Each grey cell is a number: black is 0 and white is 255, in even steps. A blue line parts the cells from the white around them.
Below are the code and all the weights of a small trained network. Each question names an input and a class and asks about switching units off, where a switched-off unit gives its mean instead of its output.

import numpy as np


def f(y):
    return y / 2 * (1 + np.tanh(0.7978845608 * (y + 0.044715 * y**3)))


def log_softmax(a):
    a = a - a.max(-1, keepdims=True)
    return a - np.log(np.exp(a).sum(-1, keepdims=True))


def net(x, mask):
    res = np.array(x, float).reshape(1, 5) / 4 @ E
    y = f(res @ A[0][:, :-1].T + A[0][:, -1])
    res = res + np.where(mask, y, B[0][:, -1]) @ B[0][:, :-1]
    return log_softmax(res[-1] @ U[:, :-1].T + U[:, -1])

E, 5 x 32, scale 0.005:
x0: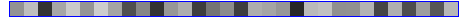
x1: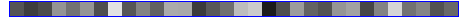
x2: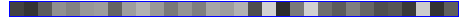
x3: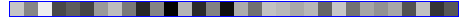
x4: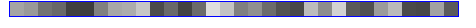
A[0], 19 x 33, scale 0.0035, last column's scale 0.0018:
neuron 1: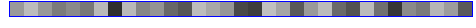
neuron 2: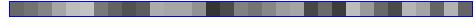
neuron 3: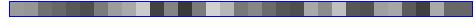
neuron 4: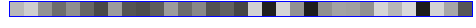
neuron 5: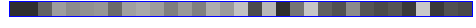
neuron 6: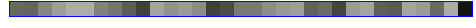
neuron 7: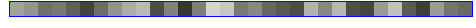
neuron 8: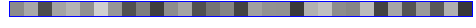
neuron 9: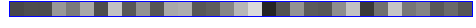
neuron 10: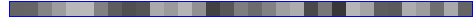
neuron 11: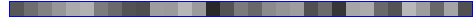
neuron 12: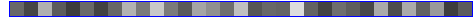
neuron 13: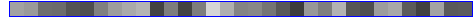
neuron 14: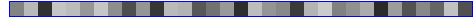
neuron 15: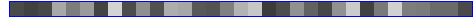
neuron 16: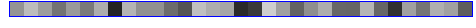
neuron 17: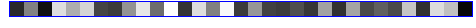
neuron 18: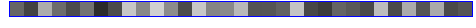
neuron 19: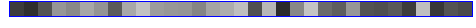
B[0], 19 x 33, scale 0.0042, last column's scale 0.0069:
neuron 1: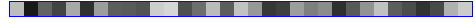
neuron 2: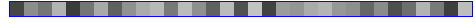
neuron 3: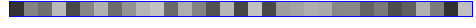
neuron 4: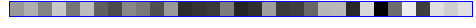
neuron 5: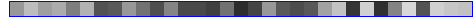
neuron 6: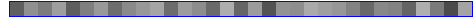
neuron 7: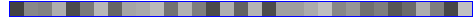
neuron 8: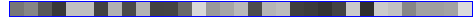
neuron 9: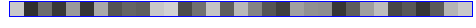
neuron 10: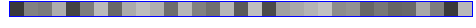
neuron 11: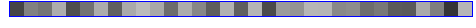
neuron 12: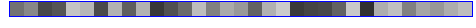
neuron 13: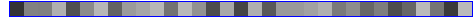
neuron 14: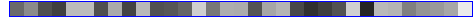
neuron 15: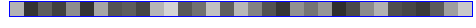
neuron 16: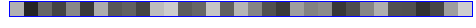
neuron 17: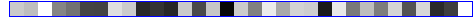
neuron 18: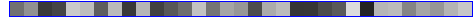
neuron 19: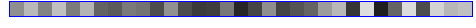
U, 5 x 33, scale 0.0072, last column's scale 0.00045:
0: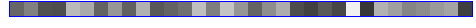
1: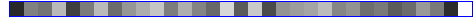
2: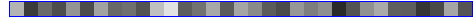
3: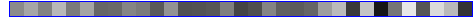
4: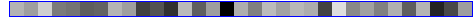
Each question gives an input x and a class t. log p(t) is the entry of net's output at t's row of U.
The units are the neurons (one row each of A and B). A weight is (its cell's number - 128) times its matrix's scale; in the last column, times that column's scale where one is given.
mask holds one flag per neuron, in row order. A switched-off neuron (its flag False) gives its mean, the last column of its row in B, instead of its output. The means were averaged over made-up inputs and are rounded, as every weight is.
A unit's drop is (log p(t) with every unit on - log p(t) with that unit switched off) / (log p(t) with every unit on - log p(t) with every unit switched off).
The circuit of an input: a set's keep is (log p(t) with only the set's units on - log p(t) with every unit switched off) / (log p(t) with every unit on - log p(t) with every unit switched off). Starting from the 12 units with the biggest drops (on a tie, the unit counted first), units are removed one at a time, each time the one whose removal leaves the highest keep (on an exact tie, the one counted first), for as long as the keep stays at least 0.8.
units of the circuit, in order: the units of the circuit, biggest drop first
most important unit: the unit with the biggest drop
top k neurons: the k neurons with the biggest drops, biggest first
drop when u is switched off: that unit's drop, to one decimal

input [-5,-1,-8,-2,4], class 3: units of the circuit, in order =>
[neuron 4]
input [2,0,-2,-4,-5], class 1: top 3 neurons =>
[neuron 2; neuron 10; neuron 11]
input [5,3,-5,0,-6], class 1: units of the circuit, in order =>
[neuron 2; neuron 10]
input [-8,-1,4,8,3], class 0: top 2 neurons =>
[neuron 12; neuron 17]
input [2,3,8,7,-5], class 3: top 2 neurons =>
[neuron 5; neuron 19]
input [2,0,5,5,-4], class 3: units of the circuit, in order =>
[neuron 17; neuron 5]
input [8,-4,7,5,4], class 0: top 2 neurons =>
[neuron 8; neuron 14]
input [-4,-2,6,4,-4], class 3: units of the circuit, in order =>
[neuron 5; neuron 19]
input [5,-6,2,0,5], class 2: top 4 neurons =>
[neuron 1; neuron 16; neuron 18; neuron 12]
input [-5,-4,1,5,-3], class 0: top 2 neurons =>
[neuron 17; neuron 12]
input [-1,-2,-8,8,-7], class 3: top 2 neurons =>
[neuron 4; neuron 17]
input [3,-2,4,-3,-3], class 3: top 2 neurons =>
[neuron 19; neuron 5]
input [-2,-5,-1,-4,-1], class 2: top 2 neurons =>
[neuron 16; neuron 1]
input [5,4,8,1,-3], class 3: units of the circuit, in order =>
[neuron 19]
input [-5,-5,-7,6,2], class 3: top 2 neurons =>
[neuron 4; neuron 17]
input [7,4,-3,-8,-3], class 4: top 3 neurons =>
[neuron 17; neuron 18; neuron 12]
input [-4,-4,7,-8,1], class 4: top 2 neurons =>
[neuron 17; neuron 4]
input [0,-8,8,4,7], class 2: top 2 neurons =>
[neuron 1; neuron 16]
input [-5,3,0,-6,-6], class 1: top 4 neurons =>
[neuron 2; neuron 10; neuron 11; neuron 14]
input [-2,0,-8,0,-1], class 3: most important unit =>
neuron 4
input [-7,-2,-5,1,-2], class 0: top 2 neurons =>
[neuron 18; neuron 12]
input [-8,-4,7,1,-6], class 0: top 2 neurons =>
[neuron 18; neuron 12]
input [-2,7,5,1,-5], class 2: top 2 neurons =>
[neuron 9; neuron 15]
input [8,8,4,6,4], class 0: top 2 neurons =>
[neuron 8; neuron 14]
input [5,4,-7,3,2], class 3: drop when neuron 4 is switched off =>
1.5
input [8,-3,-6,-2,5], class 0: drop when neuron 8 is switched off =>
0.3
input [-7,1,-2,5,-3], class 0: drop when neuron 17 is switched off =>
0.2
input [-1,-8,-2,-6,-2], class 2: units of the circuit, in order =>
[neuron 16]
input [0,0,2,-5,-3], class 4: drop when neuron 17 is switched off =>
0.7
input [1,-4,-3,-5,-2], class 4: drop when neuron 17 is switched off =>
0.9
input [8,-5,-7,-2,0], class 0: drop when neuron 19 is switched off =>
0.1
